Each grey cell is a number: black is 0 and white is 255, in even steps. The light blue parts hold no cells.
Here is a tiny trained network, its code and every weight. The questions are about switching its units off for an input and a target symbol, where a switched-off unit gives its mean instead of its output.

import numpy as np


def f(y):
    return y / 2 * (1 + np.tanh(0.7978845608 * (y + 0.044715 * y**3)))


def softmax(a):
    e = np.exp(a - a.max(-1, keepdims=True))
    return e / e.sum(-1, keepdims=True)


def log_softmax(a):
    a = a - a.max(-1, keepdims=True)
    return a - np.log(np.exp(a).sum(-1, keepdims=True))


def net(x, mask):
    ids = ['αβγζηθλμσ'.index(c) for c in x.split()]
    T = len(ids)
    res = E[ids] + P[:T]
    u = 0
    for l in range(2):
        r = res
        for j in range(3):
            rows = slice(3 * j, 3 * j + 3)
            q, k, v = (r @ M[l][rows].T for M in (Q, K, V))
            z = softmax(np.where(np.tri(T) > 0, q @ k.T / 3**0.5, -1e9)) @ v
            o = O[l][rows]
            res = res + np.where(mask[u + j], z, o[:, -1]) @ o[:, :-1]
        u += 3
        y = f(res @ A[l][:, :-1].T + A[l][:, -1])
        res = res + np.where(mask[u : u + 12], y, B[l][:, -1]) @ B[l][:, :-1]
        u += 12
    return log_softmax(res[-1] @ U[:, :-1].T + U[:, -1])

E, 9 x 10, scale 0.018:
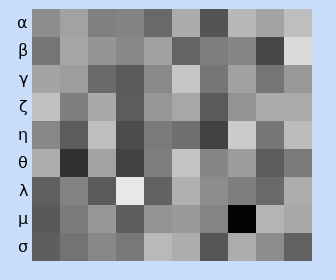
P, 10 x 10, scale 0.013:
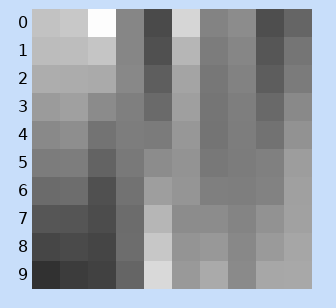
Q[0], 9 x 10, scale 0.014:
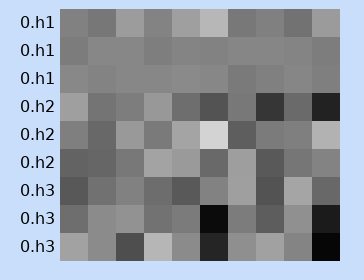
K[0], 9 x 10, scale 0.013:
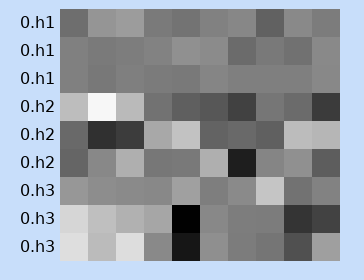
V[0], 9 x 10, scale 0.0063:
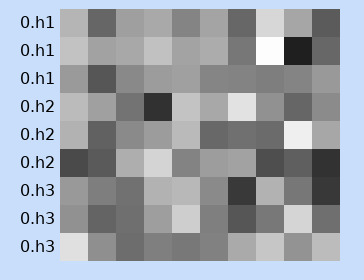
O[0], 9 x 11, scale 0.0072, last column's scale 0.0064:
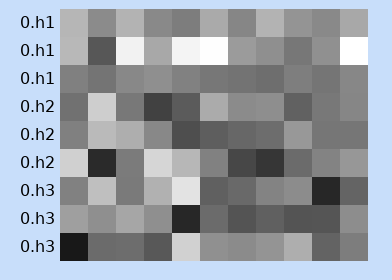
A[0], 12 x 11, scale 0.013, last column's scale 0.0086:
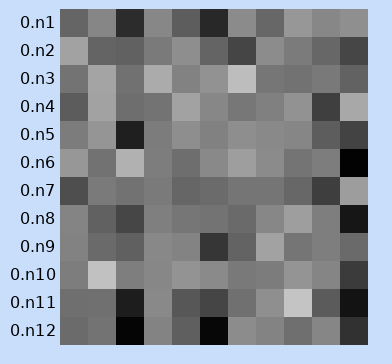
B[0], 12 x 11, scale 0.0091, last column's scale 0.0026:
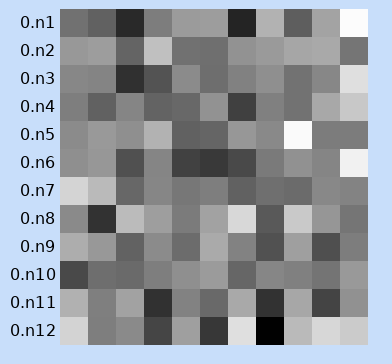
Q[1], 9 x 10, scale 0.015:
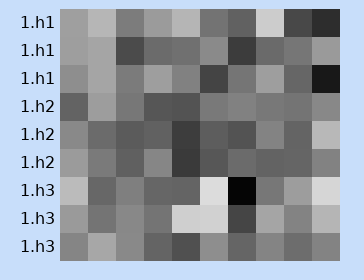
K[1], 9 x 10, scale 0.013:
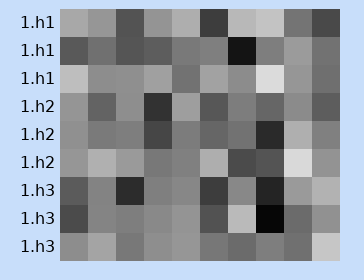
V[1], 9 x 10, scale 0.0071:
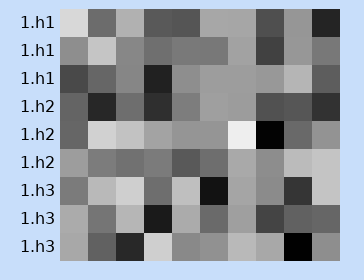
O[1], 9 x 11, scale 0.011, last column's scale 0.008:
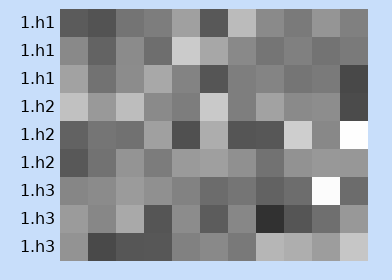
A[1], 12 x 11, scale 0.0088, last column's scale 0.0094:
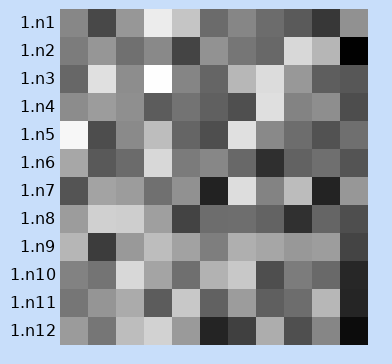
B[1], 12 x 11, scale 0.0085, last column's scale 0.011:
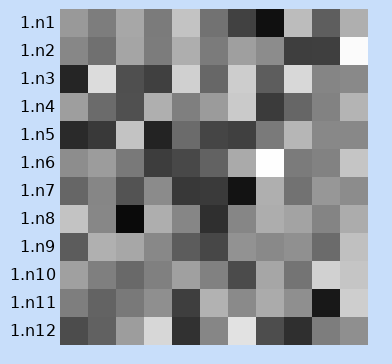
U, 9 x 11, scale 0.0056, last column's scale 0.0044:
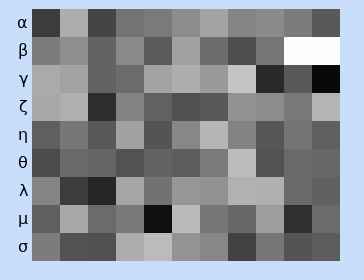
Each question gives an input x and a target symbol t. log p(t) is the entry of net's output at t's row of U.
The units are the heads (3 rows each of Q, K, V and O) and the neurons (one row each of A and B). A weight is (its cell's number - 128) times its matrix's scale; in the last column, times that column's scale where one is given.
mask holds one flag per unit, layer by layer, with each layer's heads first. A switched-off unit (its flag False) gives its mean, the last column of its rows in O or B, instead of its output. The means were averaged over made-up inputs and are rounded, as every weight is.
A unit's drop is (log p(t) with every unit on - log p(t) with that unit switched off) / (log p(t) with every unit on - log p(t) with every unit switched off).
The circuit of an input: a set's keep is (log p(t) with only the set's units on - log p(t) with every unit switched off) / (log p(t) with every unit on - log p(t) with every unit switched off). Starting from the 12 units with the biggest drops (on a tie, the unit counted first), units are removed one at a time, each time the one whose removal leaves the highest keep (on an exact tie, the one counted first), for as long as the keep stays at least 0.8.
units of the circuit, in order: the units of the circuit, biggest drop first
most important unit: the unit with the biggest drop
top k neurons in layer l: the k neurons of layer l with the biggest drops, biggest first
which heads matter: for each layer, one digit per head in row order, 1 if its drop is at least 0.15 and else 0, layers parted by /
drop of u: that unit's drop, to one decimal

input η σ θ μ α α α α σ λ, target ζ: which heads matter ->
001 / 101
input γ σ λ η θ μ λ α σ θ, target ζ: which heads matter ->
111 / 001
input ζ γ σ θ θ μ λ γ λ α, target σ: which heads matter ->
010 / 101
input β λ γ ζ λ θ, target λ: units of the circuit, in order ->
(1.h3)
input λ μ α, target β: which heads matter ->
001 / 111
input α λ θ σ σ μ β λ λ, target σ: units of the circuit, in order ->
(1.n1, 1.h3)
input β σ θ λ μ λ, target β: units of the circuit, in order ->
(0.h3, 1.h3, 1.n10, 1.h2)
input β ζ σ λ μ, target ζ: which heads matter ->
110 / 011
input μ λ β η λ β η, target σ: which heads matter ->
100 / 101
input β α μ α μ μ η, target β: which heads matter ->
001 / 010
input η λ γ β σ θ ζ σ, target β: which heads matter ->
000 / 001
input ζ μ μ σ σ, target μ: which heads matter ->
100 / 010
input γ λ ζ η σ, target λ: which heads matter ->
000 / 001
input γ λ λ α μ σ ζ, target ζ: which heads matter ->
001 / 001
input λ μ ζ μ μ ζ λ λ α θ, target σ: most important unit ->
0.n12
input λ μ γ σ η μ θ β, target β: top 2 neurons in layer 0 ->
(0.n12, 0.n1)
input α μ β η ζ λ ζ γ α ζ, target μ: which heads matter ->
110 / 001
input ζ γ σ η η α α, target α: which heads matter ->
010 / 001
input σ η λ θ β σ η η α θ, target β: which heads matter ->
000 / 001
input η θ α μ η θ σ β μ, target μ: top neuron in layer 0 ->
(0.n1)
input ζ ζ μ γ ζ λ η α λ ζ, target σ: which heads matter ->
010 / 101
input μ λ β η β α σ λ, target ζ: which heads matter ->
101 / 101
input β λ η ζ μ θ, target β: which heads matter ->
001 / 111
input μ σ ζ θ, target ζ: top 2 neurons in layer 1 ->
(1.n8, 1.n2)
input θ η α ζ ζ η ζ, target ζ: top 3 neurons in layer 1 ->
(1.n8, 1.n7, 1.n2)
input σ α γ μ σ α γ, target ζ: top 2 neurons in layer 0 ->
(0.n6, 0.n1)
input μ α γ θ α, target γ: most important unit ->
1.h2
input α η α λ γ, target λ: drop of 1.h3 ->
1.1
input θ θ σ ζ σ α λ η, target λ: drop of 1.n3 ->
0.0
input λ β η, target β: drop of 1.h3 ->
0.4
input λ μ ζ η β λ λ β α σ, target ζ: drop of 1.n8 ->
0.4
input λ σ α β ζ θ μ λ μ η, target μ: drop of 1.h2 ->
0.1
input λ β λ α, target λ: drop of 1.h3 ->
1.0
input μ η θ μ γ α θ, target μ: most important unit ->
0.h1
